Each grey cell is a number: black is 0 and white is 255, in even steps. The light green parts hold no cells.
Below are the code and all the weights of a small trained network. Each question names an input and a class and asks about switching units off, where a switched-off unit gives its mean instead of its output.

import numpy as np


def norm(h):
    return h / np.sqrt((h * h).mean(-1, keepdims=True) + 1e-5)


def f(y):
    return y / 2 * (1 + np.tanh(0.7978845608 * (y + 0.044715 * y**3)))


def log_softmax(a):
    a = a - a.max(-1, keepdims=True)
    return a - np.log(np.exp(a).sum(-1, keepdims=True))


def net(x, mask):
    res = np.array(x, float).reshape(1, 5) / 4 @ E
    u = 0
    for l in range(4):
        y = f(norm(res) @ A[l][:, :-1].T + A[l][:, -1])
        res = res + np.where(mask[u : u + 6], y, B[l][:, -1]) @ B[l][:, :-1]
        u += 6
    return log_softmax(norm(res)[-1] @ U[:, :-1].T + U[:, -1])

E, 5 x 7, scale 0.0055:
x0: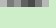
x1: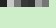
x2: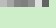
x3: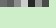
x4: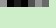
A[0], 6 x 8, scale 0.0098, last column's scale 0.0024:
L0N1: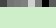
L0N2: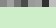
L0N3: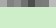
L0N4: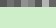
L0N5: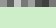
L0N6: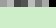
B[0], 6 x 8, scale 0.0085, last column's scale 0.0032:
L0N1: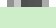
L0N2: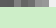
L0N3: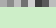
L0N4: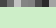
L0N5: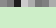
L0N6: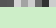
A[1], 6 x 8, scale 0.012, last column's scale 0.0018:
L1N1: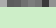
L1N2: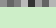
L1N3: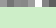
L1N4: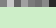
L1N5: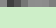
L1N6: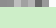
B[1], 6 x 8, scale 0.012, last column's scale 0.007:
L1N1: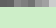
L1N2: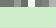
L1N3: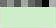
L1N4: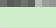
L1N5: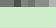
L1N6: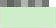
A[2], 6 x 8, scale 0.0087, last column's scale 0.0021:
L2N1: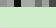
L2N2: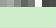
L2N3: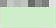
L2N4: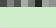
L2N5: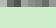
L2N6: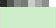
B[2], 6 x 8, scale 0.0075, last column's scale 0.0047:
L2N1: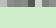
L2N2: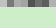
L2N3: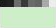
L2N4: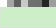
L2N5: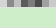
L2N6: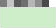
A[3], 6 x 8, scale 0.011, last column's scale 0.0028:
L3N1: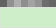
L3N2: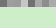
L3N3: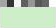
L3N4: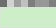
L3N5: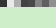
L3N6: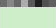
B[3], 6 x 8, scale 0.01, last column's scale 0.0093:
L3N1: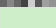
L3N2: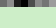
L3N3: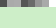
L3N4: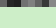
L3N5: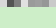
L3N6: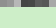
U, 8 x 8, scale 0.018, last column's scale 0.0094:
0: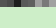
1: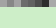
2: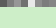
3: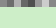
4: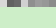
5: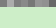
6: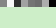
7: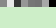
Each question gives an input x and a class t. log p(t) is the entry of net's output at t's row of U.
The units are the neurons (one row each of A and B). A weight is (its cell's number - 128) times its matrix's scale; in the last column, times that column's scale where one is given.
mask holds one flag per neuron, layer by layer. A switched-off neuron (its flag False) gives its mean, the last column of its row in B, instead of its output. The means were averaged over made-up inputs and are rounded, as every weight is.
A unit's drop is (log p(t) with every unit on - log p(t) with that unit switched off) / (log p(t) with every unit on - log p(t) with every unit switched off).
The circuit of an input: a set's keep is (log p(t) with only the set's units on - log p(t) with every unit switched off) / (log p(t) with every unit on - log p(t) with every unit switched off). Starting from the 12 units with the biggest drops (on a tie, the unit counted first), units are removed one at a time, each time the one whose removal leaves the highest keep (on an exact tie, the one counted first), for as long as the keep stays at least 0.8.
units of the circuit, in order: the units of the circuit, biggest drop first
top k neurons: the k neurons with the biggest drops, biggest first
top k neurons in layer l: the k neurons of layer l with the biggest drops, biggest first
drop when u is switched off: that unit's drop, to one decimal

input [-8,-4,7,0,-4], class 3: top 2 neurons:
[L0N1 L2N3]
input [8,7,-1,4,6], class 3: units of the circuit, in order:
[L1N3 L3N2]
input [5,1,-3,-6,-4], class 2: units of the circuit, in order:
[L0N6]
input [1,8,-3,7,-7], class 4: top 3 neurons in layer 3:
[L3N5 L3N3 L3N6]
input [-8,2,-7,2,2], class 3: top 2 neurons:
[L0N1 L3N3]
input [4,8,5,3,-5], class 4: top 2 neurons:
[L3N5 L0N1]
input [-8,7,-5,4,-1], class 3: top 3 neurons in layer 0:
[L0N1 L0N5 L0N4]
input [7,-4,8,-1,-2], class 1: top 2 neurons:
[L1N3 L0N1]
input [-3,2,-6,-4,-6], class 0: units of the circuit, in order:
[L1N6 L3N2]
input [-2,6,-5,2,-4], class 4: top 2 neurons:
[L3N5 L1N3]
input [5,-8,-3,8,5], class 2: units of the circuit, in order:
[L1N2 L0N1]
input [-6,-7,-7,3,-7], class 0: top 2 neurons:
[L1N6 L3N2]
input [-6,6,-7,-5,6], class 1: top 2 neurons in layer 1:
[L1N4 L1N2]
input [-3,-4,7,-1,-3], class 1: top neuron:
[L1N3]
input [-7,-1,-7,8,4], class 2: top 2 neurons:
[L1N2 L1N3]
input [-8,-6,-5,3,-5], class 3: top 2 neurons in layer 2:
[L2N3 L2N5]
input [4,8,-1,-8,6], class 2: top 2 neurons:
[L0N6 L0N1]
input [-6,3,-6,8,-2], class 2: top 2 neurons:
[L1N2 L1N3]
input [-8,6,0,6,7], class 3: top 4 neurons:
[L0N1 L0N5 L1N3 L3N2]
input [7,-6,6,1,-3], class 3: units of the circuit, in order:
[L3N3]
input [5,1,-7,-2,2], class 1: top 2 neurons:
[L2N4 L0N1]
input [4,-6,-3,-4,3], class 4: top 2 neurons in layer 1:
[L1N5 L1N2]
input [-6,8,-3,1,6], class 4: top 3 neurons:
[L3N5 L2N3 L3N3]
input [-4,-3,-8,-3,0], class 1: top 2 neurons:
[L0N4 L2N4]
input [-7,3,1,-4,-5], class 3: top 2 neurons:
[L0N1 L2N3]
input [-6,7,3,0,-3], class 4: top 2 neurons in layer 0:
[L0N6 L0N3]
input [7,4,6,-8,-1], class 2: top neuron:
[L0N6]
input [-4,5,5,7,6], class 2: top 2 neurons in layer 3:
[L3N2 L3N6]
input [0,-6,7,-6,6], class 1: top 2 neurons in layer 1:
[L1N3 L1N2]
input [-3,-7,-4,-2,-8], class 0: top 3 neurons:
[L3N2 L3N5 L3N4]
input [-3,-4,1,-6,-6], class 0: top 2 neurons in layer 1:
[L1N6 L1N2]
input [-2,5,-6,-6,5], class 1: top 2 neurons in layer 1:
[L1N2 L1N4]
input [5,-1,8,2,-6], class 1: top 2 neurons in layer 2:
[L2N2 L2N5]
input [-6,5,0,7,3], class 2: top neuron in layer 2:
[L2N6]
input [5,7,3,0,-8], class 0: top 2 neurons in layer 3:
[L3N2 L3N4]
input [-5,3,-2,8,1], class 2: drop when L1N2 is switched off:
1.2
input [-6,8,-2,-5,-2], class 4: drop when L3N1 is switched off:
0.0
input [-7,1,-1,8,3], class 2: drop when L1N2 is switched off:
1.1
